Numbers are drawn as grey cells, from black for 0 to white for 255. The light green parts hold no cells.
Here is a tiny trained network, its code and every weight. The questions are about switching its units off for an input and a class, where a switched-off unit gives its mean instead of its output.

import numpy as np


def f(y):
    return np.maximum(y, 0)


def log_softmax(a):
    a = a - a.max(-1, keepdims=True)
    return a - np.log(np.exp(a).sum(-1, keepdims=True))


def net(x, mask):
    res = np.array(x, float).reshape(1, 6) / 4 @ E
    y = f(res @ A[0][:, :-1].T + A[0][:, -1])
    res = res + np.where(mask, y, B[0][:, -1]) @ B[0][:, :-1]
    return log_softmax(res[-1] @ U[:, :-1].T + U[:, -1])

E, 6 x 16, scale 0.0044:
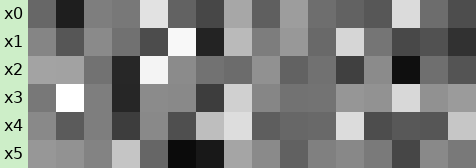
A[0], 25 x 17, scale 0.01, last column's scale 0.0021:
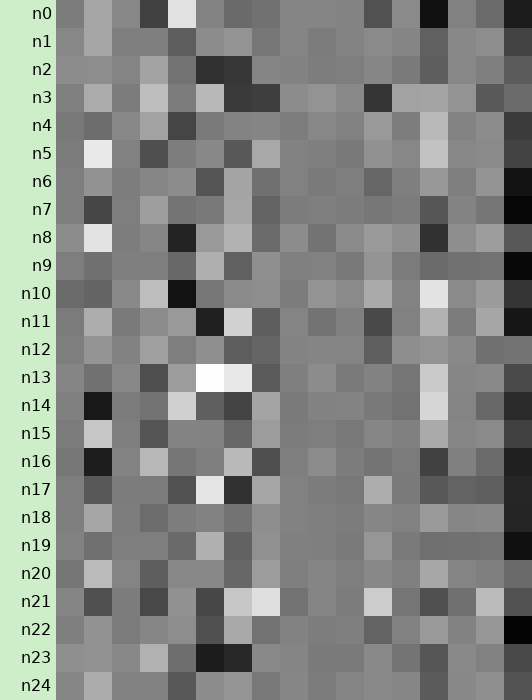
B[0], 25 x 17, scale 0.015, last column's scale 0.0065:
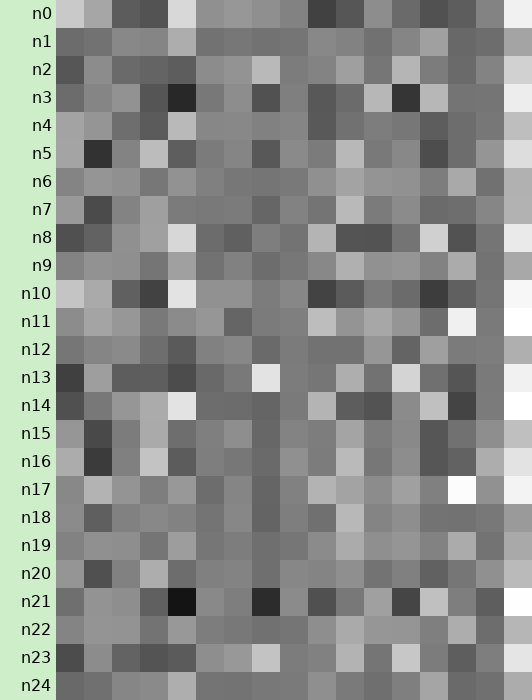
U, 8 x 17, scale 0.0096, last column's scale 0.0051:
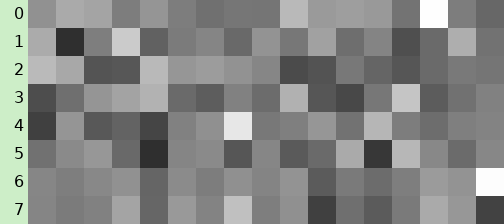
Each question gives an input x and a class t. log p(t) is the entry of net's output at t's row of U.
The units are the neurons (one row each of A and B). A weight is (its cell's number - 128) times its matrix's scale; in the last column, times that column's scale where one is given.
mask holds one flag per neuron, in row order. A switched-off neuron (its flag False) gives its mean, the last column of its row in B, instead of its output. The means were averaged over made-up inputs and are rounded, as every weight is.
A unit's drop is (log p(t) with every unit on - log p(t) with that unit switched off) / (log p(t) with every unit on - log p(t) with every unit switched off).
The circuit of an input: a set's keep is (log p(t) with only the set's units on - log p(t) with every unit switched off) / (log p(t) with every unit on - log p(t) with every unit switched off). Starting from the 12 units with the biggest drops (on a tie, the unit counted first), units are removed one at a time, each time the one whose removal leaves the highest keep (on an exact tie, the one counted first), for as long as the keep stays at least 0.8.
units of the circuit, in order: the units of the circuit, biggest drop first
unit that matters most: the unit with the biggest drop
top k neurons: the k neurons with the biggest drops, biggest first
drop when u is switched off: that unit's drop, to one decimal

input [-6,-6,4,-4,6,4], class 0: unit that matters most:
n11
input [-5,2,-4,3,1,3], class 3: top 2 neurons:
n8, n0
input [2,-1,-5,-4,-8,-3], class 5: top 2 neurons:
n3, n0
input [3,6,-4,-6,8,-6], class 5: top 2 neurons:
n21, n11
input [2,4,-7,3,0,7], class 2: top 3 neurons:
n10, n13, n4
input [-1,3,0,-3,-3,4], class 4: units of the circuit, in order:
n23, n2
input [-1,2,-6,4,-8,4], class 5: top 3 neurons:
n3, n0, n12
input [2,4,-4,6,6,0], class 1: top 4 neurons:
n5, n3, n15, n20
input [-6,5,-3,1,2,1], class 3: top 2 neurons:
n8, n11
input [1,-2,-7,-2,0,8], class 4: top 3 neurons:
n23, n2, n0
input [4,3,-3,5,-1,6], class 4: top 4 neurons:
n23, n2, n16, n8
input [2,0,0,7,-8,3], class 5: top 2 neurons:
n3, n16
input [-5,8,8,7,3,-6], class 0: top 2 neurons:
n17, n10
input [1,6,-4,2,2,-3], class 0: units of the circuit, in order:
n17
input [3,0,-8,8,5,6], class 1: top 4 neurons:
n5, n15, n0, n20
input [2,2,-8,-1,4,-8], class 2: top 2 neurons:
n10, n4
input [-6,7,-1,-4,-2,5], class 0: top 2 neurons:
n17, n14
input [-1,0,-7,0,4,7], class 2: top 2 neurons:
n10, n13
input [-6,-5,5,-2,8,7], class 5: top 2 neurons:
n21, n13
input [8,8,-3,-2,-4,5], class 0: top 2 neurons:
n17, n8
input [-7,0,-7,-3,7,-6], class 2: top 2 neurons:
n10, n14
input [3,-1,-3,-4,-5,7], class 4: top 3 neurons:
n23, n2, n21
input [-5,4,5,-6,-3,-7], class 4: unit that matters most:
n13
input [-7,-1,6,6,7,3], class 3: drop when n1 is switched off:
0.2
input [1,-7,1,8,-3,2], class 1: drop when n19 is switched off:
0.1
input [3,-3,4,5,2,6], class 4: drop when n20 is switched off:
-0.1
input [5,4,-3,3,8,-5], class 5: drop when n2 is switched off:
0.0
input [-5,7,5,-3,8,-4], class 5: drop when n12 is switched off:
-0.1
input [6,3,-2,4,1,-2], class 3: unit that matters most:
n14
